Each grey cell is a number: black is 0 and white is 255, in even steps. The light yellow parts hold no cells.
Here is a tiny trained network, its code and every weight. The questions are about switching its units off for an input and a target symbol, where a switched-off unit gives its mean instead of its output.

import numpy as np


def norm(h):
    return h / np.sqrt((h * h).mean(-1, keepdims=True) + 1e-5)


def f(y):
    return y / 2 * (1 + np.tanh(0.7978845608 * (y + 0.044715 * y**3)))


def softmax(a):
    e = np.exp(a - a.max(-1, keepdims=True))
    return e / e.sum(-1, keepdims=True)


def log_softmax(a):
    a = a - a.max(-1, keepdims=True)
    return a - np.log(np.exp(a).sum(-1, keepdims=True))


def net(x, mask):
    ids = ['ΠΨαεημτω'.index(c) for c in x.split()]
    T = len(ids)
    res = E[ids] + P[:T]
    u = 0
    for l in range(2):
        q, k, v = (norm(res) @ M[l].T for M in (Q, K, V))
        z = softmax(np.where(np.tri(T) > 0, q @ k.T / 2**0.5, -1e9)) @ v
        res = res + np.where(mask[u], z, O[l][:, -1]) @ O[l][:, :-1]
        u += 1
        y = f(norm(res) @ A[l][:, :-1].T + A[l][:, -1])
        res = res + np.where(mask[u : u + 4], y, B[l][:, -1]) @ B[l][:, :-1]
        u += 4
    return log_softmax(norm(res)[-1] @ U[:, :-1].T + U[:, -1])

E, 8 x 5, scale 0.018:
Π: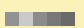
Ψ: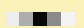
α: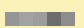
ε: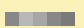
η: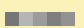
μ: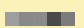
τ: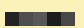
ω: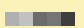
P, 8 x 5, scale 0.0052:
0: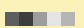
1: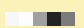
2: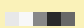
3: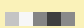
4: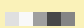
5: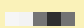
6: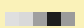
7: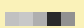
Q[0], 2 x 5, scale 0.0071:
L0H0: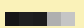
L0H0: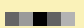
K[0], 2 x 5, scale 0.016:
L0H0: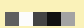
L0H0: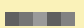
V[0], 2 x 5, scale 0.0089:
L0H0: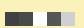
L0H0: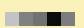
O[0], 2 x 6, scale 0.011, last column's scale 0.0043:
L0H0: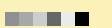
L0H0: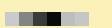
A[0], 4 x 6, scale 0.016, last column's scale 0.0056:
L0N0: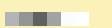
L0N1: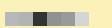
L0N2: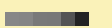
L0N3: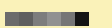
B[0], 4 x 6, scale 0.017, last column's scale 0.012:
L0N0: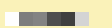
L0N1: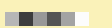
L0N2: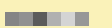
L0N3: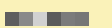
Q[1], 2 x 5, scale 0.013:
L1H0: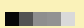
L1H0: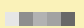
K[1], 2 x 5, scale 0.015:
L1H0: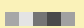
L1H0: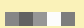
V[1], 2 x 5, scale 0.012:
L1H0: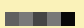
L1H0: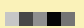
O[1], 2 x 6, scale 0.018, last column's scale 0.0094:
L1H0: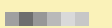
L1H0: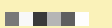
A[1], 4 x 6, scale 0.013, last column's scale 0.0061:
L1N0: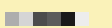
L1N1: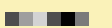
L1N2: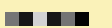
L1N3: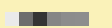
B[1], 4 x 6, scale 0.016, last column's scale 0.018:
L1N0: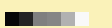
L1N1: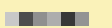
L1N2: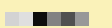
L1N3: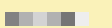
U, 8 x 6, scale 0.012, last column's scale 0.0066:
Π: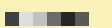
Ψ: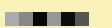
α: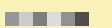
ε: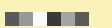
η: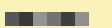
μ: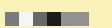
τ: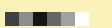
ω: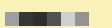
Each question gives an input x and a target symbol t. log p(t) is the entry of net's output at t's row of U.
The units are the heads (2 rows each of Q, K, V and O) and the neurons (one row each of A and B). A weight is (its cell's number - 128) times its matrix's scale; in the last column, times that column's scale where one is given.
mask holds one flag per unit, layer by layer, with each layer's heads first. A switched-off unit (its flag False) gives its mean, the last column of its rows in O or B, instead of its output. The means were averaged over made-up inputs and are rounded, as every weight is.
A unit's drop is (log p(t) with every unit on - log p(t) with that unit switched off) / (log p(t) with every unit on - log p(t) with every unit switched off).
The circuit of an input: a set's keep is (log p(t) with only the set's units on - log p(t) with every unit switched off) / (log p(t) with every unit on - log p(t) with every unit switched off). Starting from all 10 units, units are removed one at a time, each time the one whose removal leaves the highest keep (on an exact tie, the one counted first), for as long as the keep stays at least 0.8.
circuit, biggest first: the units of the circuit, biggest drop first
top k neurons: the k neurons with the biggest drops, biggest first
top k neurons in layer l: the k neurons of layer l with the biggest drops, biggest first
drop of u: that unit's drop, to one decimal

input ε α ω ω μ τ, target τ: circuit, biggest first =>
(L1H0, L1N0)
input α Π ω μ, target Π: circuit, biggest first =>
(L0H0, L1H0, L0N0, L1N0)
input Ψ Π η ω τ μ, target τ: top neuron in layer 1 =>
(L1N0)
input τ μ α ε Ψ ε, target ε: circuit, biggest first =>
(L0H0, L1N2)
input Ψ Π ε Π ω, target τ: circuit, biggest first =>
(L1H0, L1N0)
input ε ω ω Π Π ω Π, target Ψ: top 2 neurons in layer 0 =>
(L0N1, L0N0)
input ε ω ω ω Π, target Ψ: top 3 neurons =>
(L0N1, L1N2, L0N0)
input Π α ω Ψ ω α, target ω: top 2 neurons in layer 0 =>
(L0N1, L0N0)
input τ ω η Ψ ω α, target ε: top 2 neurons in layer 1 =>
(L1N2, L1N0)
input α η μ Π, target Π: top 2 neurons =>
(L0N0, L1N0)
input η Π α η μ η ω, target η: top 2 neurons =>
(L0N0, L1N1)
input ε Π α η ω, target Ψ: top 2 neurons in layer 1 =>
(L1N2, L1N3)
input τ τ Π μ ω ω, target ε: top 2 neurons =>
(L0N1, L0N0)
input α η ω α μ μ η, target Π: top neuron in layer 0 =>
(L0N0)
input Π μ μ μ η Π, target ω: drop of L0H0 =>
1.0
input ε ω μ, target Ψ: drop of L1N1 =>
0.1
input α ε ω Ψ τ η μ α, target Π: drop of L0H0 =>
0.7
